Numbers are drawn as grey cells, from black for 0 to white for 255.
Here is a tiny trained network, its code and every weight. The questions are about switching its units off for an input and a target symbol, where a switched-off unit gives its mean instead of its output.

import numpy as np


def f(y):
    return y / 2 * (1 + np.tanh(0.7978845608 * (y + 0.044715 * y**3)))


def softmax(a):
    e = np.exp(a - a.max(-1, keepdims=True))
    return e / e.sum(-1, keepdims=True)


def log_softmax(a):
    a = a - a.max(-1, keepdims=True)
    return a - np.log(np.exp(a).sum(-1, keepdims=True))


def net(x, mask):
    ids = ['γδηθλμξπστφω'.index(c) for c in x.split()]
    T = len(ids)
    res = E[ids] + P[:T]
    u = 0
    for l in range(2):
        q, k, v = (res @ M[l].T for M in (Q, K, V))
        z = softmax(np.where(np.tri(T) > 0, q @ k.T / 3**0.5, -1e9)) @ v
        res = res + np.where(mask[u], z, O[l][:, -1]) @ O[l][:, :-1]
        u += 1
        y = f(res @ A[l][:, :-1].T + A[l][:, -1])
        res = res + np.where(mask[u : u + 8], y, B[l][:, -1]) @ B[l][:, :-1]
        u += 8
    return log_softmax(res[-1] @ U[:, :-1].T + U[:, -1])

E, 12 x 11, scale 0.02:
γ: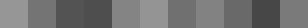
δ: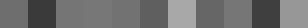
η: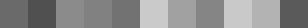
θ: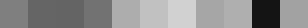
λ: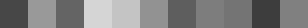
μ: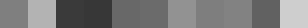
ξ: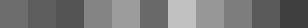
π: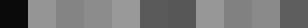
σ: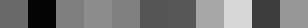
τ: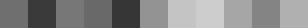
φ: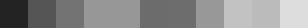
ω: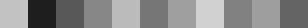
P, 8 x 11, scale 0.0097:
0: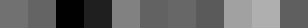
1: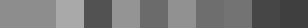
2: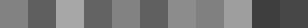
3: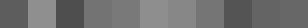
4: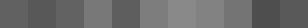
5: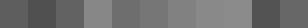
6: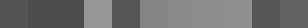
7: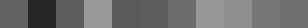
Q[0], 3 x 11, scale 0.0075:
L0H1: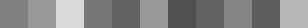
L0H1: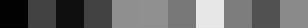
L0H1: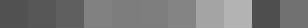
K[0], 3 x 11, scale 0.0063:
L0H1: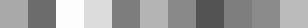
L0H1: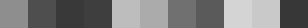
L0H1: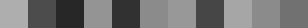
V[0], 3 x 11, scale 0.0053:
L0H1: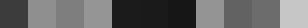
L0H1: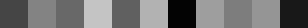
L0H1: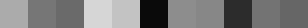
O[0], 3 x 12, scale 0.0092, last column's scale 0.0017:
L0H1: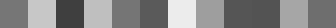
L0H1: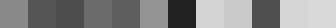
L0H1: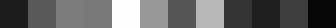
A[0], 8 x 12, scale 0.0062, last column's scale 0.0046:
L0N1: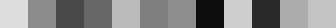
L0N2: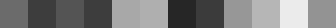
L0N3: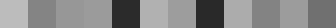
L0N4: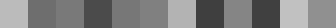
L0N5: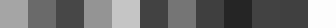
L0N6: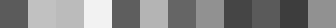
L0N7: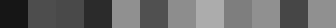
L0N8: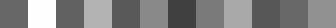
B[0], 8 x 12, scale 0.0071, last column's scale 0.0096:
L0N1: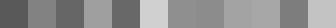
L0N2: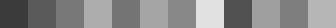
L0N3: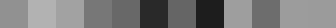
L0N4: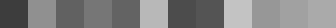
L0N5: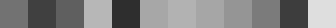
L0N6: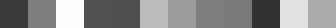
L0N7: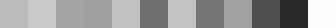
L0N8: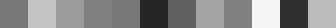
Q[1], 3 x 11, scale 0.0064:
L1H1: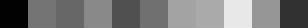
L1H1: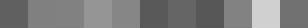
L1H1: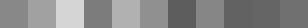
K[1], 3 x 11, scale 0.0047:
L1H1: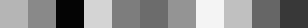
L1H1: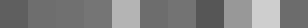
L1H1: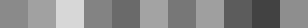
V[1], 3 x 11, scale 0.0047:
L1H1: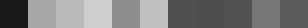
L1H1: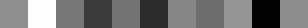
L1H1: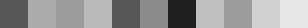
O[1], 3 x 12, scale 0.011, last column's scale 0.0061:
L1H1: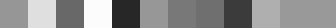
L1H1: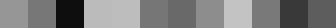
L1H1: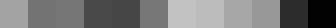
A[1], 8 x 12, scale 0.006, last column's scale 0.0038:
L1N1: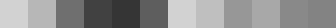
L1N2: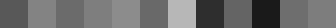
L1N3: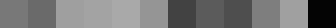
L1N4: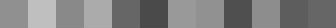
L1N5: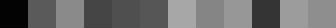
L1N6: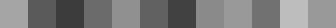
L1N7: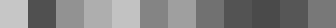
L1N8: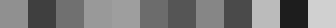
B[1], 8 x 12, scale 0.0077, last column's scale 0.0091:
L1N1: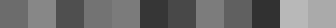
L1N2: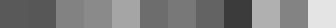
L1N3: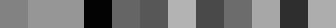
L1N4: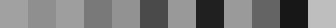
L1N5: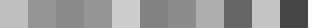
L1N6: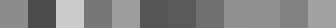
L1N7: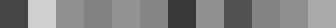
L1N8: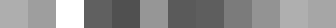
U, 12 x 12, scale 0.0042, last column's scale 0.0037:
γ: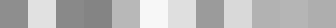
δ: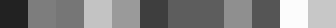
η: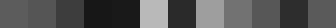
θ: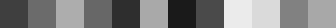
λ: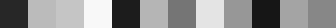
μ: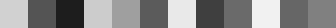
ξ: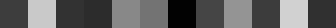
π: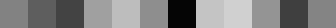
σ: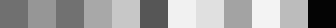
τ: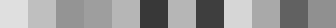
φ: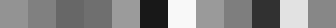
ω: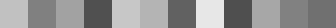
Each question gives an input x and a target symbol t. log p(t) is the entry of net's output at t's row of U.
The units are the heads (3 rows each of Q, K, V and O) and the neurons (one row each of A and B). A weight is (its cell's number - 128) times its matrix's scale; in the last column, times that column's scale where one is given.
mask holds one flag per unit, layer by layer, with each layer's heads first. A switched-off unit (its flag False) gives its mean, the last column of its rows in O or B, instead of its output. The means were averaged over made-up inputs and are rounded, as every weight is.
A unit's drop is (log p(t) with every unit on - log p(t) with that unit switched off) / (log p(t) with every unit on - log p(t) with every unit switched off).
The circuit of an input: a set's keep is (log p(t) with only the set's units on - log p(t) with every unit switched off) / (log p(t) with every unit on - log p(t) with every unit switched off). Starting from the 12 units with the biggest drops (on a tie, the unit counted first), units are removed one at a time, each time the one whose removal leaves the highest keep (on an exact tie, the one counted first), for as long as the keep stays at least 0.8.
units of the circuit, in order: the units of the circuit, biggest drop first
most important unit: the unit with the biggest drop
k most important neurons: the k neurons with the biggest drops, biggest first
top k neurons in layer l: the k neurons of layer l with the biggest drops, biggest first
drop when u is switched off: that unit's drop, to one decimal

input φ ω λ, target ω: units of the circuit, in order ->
(L1H1, L1N5, L0N6, L0N7)
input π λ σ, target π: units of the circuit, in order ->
(L1H1, L0H1, L0N6, L0N7)
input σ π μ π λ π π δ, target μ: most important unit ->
L1N5
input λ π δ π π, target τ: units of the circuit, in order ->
(L1N4, L0N7, L1H1)
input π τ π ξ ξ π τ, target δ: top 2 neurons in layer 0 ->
(L0N5, L0N7)
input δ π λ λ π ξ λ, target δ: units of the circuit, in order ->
(L1H1, L0H1, L1N2, L0N7)
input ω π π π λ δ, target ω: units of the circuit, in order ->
(L1N5, L1H1, L0H1, L0N2)
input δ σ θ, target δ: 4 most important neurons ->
(L1N2, L0N2, L0N8, L0N6)
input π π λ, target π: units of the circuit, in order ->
(L0H1, L1H1, L0N7)
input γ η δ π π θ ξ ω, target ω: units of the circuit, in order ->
(L1H1, L0N3)
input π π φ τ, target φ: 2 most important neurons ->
(L1N1, L0N2)
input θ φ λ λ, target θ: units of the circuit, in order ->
(L0H1, L0N7)
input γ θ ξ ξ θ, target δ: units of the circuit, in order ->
(L1H1, L0N7)
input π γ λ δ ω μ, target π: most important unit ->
L0H1
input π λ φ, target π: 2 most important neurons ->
(L0N6, L0N7)
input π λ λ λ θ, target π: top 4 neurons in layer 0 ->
(L0N6, L0N7, L0N4, L0N2)
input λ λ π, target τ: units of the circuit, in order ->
(L1N4, L1H1)
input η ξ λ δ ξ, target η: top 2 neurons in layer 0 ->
(L0N2, L0N7)
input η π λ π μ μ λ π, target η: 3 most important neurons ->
(L1N1, L0N2, L0N7)
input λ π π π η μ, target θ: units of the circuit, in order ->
(L0H1)
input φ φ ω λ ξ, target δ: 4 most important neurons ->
(L0N5, L1N7, L0N7, L1N2)
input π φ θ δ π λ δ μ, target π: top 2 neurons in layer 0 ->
(L0N6, L0N7)
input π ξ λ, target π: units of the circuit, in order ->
(L0H1, L1H1)
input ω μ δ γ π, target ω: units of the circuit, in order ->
(L1N5, L1H1)
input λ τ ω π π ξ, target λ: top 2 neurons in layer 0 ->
(L0N5, L0N2)
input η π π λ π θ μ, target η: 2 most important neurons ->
(L1N1, L0N2)
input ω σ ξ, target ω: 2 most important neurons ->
(L0N5, L0N2)
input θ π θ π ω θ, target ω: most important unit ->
L1H1
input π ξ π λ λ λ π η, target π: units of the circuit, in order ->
(L0H1, L1H1, L0N7)
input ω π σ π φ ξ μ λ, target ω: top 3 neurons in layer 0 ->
(L0N2, L0N5, L0N6)
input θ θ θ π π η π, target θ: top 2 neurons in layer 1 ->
(L1N5, L1N8)
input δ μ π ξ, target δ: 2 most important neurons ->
(L1N7, L1N2)
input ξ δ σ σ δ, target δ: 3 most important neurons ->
(L0N7, L1N2, L0N5)
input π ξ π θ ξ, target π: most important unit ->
L0H1
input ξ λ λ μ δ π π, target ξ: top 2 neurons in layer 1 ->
(L1N3, L1N7)
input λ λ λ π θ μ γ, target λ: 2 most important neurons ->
(L0N5, L1N3)
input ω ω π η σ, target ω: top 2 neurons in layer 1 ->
(L1N5, L1N3)
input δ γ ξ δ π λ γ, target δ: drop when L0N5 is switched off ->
0.1
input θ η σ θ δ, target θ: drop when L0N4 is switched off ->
0.2
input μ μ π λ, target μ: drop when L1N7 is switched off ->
0.1
